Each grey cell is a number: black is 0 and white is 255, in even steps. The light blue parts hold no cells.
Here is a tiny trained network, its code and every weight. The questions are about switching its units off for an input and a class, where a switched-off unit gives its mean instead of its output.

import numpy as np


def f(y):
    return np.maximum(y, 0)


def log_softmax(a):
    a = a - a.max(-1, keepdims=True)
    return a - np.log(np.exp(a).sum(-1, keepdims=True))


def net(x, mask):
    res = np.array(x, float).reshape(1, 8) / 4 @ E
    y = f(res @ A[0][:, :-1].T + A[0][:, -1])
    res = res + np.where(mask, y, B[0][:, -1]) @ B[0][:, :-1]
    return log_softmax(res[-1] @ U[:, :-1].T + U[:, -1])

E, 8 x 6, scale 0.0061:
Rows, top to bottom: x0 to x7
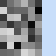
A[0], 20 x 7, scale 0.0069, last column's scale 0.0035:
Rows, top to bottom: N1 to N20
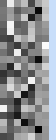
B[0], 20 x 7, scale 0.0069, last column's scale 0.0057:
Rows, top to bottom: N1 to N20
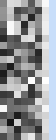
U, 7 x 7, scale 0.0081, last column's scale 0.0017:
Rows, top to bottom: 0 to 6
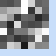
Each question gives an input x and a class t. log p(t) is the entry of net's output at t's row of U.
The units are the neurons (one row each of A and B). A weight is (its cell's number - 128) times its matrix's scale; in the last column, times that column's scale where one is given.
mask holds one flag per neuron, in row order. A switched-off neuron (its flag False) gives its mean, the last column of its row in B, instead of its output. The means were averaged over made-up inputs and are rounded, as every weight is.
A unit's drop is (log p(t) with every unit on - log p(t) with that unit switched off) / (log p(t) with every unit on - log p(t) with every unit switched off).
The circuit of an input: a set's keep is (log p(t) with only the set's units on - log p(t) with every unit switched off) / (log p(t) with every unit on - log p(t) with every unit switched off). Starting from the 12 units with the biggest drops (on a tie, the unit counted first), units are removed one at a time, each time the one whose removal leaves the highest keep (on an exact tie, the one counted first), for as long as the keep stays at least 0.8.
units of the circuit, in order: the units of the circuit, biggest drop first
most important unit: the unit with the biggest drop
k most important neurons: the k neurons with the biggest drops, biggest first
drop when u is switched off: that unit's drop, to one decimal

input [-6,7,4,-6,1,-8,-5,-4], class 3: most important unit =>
N18
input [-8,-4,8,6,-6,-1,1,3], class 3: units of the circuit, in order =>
(N14; N8)
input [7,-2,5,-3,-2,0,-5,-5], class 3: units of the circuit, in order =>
(N14; N8)
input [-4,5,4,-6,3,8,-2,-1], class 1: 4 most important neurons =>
(N13; N1; N12; N17)
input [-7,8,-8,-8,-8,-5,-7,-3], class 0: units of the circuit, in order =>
(N6; N10)
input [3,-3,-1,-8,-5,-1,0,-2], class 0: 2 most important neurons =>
(N6; N20)
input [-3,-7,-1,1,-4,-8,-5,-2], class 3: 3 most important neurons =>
(N14; N18; N8)
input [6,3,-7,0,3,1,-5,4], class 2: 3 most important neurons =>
(N19; N9; N1)
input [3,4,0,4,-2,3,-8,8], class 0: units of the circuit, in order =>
(N6; N10)
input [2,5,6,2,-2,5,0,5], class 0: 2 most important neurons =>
(N6; N4)
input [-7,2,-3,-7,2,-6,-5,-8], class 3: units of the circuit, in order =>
(N18; N14)
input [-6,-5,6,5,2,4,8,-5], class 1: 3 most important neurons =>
(N13; N1; N3)
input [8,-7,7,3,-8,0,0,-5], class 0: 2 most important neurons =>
(N6; N20)
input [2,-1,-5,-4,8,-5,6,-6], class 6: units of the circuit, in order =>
(N4)
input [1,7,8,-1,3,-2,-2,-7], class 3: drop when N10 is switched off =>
-0.1
